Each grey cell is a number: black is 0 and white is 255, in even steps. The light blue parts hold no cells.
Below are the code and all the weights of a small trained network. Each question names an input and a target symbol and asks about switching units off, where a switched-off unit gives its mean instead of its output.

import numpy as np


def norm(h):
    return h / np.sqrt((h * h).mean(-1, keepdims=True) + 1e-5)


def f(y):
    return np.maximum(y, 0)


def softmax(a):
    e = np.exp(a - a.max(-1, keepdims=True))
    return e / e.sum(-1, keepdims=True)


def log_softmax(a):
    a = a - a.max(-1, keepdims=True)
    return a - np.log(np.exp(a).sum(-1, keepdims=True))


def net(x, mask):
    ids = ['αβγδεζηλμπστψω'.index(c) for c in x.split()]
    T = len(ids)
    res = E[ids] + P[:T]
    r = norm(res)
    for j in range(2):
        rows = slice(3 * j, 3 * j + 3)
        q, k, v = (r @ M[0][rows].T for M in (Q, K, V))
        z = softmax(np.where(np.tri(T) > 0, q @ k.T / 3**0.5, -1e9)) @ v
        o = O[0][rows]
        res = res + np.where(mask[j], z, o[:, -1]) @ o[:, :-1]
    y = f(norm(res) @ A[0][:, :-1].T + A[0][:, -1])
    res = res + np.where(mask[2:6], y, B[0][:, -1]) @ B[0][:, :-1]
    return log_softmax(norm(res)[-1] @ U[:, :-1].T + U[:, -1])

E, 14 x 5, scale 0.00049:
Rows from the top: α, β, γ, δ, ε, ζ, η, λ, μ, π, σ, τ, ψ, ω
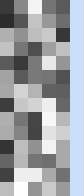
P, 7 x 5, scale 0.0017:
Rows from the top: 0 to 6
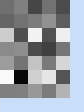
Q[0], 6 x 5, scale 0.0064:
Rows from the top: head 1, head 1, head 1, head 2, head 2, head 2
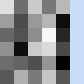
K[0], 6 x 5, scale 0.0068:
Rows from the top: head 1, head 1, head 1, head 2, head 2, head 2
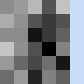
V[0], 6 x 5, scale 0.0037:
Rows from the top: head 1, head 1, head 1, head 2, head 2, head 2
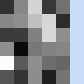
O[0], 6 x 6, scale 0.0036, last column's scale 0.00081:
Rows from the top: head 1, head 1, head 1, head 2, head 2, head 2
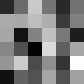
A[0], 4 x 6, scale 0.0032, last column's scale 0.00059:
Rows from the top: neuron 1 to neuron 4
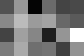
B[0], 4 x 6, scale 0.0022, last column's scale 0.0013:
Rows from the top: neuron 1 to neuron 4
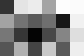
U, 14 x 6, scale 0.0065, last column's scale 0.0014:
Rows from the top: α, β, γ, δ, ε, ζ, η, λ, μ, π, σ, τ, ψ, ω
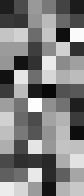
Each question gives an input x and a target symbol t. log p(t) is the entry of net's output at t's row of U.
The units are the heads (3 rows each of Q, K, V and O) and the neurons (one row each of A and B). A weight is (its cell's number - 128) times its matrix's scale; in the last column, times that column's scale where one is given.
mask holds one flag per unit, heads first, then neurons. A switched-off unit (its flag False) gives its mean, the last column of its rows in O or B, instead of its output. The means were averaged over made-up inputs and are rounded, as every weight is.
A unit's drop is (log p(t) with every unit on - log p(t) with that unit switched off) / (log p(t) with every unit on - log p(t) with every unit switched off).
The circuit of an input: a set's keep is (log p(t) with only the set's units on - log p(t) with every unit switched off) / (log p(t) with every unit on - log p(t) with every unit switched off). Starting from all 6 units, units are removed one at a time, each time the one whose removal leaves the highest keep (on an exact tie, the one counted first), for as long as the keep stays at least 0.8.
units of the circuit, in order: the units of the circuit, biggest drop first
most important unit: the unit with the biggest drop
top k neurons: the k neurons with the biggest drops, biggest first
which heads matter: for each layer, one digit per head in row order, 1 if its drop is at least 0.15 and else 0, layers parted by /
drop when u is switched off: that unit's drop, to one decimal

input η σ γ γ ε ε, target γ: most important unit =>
head 1
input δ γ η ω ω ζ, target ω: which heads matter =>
11
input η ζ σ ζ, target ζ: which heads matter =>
00
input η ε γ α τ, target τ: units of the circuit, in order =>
[head 1; neuron 3]
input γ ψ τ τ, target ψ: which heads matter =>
11
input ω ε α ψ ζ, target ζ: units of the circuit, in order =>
[head 2; neuron 1]
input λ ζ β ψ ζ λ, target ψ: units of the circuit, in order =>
[head 2; head 1]
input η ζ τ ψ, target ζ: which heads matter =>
01
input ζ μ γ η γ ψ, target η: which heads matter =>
10
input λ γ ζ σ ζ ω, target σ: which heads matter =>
11
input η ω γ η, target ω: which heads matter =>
01
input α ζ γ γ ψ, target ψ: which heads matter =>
10
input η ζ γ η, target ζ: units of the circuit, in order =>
[neuron 1; head 2]
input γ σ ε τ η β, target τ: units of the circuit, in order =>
[head 1]
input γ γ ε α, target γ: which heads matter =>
10
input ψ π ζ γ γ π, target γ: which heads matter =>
11
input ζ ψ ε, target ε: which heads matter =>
01
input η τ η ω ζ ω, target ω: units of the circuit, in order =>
[head 1; head 2]
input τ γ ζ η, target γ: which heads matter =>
10
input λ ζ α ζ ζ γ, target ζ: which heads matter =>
11
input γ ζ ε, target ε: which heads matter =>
01
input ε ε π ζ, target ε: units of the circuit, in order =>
[head 1]
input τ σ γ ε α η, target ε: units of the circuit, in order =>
[head 2; head 1]
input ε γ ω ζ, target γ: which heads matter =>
10
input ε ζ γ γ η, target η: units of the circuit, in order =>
[head 1; neuron 3]
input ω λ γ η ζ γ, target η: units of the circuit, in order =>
[head 1; head 2; neuron 3]
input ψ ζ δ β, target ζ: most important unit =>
neuron 1
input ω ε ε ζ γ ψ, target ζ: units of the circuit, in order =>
[head 2; head 1]
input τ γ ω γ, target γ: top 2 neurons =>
[neuron 4; neuron 3]
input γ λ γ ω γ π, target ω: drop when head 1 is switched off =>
0.5
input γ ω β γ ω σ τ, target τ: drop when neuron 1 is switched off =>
0.2
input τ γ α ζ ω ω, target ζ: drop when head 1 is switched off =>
0.9
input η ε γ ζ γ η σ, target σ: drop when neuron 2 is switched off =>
0.0
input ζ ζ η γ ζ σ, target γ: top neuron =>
[neuron 2]
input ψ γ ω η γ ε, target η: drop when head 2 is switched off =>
0.1
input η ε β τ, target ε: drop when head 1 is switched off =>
0.7
